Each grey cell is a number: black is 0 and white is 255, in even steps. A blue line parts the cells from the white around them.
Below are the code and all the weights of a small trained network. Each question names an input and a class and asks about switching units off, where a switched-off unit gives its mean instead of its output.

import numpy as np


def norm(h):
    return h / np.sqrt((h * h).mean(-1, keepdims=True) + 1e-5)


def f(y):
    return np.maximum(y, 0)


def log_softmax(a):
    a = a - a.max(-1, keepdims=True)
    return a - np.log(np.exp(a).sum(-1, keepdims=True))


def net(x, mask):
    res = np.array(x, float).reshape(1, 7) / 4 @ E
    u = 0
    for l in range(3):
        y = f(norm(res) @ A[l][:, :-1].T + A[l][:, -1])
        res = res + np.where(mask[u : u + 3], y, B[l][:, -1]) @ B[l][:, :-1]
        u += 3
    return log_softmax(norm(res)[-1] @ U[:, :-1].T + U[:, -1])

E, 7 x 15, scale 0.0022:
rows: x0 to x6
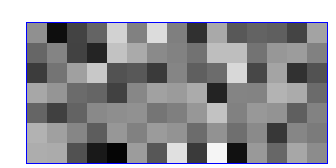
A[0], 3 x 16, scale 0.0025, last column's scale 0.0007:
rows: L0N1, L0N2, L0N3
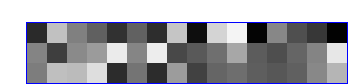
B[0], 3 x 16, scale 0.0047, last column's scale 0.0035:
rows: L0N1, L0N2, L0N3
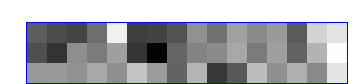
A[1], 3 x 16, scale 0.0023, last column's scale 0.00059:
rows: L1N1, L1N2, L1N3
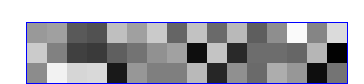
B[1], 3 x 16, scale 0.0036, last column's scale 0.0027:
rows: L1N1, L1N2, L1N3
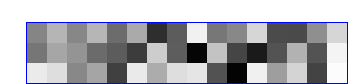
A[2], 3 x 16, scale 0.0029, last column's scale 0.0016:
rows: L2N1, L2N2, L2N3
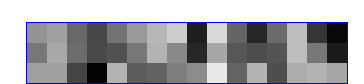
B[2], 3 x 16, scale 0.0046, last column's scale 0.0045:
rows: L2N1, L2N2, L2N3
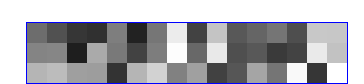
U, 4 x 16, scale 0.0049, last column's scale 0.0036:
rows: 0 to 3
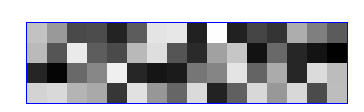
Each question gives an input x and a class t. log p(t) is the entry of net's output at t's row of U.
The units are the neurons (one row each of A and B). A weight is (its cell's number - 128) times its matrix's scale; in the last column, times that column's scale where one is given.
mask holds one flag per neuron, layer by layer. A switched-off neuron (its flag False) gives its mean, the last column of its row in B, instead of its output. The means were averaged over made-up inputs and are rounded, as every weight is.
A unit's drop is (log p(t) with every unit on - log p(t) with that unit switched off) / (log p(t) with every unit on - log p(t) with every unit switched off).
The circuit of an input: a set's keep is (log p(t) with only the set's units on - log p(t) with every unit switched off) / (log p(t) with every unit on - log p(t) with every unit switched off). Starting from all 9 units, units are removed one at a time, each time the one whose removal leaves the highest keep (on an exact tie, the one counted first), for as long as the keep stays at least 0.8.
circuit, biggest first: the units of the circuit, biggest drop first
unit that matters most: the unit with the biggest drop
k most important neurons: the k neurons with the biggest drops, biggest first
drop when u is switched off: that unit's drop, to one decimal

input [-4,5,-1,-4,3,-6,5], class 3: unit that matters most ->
L0N1
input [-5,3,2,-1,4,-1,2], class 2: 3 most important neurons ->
[L0N1 L1N3 L1N2]
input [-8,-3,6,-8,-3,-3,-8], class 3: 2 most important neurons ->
[L1N3 L0N3]
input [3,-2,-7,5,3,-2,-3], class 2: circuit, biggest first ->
[L0N2 L1N3]
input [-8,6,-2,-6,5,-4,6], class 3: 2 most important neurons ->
[L0N1 L2N3]
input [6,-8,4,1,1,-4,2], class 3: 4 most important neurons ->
[L0N3 L0N1 L0N2 L2N1]
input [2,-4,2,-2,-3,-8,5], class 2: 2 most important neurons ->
[L0N1 L2N3]
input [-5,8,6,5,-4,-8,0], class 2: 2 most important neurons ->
[L0N1 L2N3]
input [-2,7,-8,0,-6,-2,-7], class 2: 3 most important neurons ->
[L0N2 L1N3 L2N3]
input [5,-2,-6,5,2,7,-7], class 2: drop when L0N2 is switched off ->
0.3
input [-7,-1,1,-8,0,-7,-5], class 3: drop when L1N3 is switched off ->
0.5
